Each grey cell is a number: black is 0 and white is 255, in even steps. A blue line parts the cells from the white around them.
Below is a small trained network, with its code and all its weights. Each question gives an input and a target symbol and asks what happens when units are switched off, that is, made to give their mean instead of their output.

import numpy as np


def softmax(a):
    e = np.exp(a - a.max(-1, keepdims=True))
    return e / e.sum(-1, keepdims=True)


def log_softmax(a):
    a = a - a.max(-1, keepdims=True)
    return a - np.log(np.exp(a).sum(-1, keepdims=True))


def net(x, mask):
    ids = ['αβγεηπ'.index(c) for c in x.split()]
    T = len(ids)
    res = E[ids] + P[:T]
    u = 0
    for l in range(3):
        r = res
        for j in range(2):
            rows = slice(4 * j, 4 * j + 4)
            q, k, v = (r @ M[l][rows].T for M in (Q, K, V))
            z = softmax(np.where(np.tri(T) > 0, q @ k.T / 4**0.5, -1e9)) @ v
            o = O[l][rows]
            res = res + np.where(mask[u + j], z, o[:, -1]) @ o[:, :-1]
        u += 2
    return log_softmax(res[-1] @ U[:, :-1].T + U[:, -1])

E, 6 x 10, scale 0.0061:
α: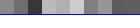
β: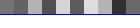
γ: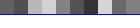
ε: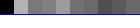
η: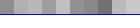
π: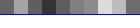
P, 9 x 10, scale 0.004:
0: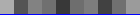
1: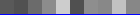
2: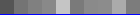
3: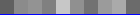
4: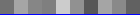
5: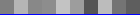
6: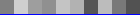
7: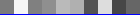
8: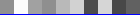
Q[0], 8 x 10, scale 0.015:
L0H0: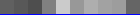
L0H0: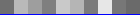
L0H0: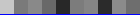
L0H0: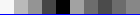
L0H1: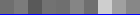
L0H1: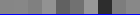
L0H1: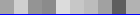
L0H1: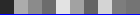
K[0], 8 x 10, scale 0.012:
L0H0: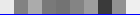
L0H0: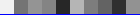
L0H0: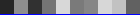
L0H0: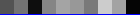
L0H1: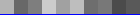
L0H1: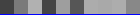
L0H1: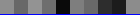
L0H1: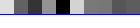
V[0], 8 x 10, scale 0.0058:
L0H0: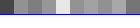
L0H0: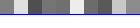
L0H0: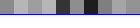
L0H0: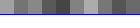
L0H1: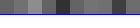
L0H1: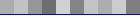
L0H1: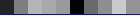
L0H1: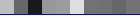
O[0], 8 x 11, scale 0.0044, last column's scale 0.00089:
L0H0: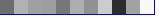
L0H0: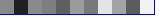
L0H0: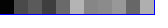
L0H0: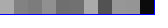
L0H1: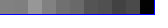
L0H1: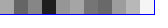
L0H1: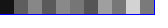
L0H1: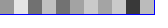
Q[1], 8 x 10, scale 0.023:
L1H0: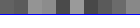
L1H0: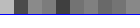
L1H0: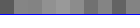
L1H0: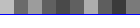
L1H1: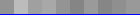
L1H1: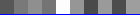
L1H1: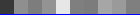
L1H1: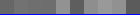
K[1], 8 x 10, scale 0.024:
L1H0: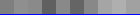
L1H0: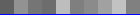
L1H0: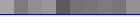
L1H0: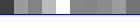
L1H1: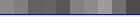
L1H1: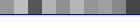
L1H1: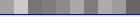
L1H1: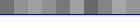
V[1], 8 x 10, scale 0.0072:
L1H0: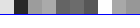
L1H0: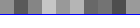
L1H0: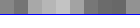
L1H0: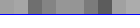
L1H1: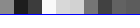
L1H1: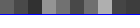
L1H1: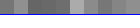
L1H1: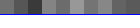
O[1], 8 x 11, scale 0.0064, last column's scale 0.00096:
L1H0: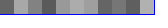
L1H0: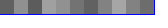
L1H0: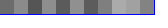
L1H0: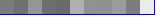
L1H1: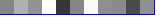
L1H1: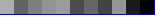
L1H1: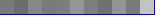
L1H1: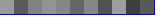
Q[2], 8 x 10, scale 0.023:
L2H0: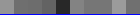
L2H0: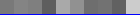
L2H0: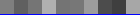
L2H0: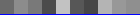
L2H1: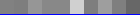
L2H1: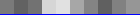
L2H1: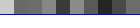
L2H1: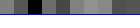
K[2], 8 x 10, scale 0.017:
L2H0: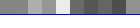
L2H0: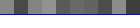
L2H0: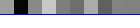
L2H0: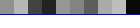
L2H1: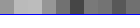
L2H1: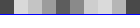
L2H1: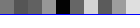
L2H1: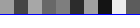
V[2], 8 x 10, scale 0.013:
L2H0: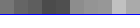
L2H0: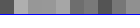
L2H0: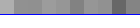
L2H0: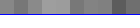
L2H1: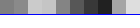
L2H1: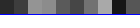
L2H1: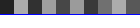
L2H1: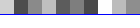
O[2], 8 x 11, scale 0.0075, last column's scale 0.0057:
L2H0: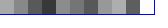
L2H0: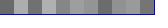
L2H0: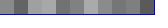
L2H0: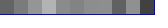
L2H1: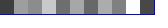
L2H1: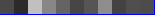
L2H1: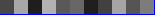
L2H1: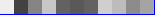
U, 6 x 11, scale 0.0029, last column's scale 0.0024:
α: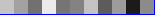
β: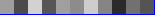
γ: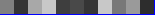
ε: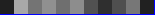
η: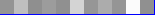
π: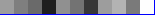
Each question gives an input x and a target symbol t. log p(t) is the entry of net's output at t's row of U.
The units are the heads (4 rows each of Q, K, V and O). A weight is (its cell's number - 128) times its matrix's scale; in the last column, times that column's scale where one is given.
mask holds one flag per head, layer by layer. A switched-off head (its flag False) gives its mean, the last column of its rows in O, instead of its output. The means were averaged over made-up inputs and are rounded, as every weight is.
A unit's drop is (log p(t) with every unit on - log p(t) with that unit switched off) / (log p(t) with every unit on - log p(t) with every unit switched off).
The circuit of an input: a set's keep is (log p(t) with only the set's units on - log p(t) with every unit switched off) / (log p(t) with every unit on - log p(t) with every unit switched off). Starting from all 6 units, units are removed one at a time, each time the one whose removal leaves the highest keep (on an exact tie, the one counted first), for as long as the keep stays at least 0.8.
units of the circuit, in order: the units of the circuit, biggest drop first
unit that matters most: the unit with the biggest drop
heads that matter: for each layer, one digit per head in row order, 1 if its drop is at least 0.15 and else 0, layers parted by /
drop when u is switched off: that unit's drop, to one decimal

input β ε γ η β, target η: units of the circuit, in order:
[L0H0 L1H0 L2H0 L2H1]
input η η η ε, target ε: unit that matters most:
L2H1
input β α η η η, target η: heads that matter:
10 / 00 / 01
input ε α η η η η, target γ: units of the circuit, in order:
[L1H0 L2H1 L0H1 L0H0]
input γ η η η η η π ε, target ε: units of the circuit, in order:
[L2H1 L1H0]
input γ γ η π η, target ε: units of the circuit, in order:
[L2H1 L0H1 L1H0]
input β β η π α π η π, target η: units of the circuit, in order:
[L2H1 L0H0 L0H1 L1H1]
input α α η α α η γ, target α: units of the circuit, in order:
[L1H1 L0H1 L2H1]
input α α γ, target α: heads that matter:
01 / 01 / 00
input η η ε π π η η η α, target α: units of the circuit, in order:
[L1H1 L2H1 L0H1]
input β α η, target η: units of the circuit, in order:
[L0H0 L2H1]
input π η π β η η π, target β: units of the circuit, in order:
[L2H1 L1H0]
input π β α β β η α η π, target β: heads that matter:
00 / 11 / 01
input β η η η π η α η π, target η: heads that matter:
10 / 01 / 01
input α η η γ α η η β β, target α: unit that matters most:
L0H1
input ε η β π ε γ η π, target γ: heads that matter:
01 / 10 / 01
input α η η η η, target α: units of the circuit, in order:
[L0H1 L1H1]
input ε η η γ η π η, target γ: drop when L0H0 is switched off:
0.0
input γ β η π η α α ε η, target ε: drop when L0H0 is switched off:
-0.1
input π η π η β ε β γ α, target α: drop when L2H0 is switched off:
0.1
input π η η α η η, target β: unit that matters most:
L1H0
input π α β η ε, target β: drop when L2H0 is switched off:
0.2
